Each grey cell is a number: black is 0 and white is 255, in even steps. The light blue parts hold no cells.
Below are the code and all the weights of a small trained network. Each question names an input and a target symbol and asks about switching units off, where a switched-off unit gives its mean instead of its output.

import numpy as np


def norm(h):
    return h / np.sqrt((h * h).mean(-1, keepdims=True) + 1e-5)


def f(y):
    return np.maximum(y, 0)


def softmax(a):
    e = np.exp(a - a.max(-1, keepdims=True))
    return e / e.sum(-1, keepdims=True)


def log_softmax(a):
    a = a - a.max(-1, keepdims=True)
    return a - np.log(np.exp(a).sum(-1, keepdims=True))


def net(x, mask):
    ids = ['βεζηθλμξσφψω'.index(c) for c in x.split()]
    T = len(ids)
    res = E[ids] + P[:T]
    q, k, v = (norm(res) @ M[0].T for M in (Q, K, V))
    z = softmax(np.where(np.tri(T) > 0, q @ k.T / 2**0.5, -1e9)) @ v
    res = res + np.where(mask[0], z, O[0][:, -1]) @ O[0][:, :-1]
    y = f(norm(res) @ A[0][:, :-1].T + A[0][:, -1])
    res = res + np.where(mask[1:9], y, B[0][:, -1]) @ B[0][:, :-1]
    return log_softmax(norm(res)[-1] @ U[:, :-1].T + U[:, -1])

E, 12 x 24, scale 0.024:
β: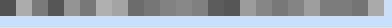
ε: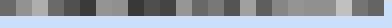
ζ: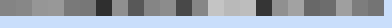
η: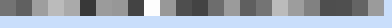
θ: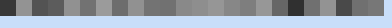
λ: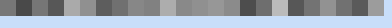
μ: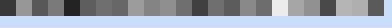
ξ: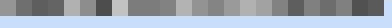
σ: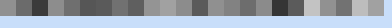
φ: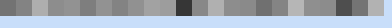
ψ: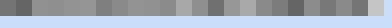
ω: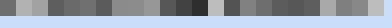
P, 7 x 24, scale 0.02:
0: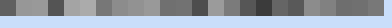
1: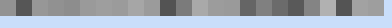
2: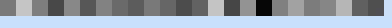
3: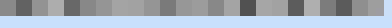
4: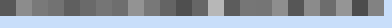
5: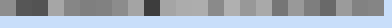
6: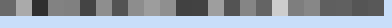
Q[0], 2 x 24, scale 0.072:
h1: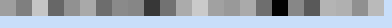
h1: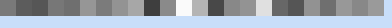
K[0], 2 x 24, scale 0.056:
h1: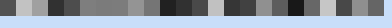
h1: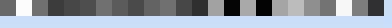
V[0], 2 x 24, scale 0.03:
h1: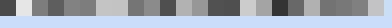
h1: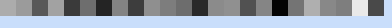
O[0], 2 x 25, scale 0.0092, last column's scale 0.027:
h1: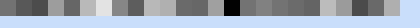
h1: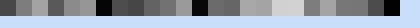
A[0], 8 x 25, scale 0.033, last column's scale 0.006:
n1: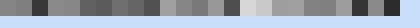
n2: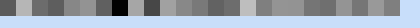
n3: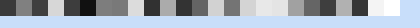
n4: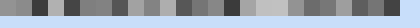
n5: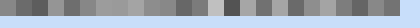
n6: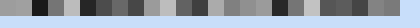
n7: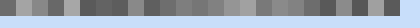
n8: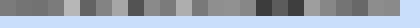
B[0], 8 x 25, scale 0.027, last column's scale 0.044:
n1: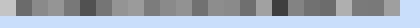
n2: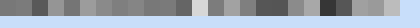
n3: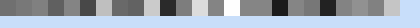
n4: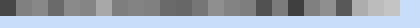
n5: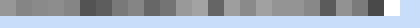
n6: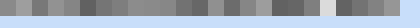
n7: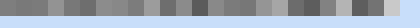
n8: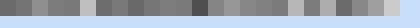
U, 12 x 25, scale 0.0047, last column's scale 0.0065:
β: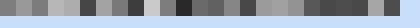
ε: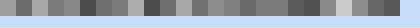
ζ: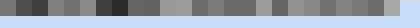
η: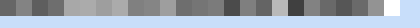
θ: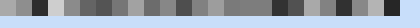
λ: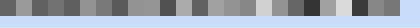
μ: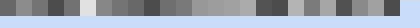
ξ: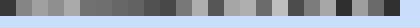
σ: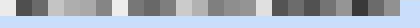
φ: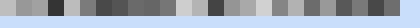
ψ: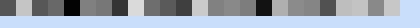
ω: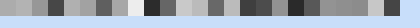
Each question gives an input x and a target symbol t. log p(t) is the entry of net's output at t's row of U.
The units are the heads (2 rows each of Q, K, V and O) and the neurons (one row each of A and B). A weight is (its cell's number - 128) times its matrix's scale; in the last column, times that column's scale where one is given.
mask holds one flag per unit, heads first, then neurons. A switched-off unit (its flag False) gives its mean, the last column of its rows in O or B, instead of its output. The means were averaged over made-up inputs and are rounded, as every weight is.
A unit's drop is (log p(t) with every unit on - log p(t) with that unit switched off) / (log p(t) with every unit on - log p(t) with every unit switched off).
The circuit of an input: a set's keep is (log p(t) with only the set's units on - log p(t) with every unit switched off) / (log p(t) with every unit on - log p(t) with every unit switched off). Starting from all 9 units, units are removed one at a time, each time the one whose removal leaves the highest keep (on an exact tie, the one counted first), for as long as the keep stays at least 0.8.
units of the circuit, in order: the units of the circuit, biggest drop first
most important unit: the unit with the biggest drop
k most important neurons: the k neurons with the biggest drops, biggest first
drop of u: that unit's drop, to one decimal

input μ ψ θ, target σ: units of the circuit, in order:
h1; n5; n3
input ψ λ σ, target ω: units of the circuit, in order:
h1; n3
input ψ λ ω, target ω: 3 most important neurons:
n3; n2; n5
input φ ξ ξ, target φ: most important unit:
n5
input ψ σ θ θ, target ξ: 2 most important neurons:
n4; n5
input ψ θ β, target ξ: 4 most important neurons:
n4; n5; n3; n2
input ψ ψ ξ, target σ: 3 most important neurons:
n5; n3; n2
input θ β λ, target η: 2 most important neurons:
n4; n3
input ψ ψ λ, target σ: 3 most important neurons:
n5; n2; n3
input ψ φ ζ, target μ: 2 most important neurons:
n8; n5
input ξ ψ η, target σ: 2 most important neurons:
n5; n2
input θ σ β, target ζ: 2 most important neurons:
n1; n2
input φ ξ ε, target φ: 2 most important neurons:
n5; n2
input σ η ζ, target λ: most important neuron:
n7
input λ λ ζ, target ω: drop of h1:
1.6
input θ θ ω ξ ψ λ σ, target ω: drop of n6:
0.0
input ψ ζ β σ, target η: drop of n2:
0.1
